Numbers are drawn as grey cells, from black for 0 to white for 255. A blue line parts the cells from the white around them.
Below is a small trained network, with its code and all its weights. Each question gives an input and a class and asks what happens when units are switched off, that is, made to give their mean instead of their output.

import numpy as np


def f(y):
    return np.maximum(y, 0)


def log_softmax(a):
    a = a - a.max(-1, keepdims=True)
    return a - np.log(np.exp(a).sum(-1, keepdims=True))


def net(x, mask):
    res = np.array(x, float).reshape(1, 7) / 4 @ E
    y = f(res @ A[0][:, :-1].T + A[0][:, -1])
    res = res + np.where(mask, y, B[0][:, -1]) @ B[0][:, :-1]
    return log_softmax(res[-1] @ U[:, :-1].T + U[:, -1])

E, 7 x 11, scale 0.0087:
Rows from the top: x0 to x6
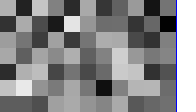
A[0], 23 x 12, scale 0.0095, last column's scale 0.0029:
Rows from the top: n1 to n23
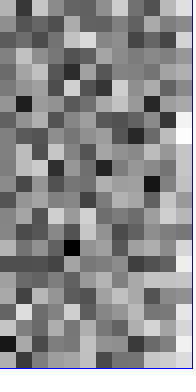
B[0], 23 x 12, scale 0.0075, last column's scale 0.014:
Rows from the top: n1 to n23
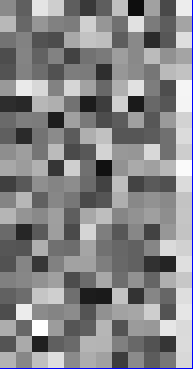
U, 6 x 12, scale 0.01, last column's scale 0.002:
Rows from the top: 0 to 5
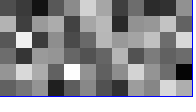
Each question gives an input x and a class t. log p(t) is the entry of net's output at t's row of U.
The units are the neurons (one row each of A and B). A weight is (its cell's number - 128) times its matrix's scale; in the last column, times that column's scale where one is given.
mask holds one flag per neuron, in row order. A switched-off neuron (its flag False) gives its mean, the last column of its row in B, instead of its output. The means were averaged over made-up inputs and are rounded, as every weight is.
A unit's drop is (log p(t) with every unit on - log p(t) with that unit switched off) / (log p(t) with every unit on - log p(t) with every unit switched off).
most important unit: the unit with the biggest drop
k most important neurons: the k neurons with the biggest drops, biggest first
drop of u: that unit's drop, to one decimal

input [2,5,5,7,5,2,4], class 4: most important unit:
n6
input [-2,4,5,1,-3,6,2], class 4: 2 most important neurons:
n15; n9
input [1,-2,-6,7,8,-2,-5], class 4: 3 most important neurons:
n6; n11; n9
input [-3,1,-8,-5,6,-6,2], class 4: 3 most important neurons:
n9; n15; n20
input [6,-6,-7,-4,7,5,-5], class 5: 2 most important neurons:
n16; n5
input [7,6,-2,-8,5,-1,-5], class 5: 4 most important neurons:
n11; n8; n5; n9
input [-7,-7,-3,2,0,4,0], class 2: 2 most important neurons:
n10; n20
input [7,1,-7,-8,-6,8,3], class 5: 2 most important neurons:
n8; n11
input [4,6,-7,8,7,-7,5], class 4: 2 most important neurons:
n6; n9
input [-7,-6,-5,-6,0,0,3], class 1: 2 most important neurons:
n21; n6
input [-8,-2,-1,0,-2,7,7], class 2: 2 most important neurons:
n10; n11
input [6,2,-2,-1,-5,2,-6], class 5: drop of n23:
-0.1
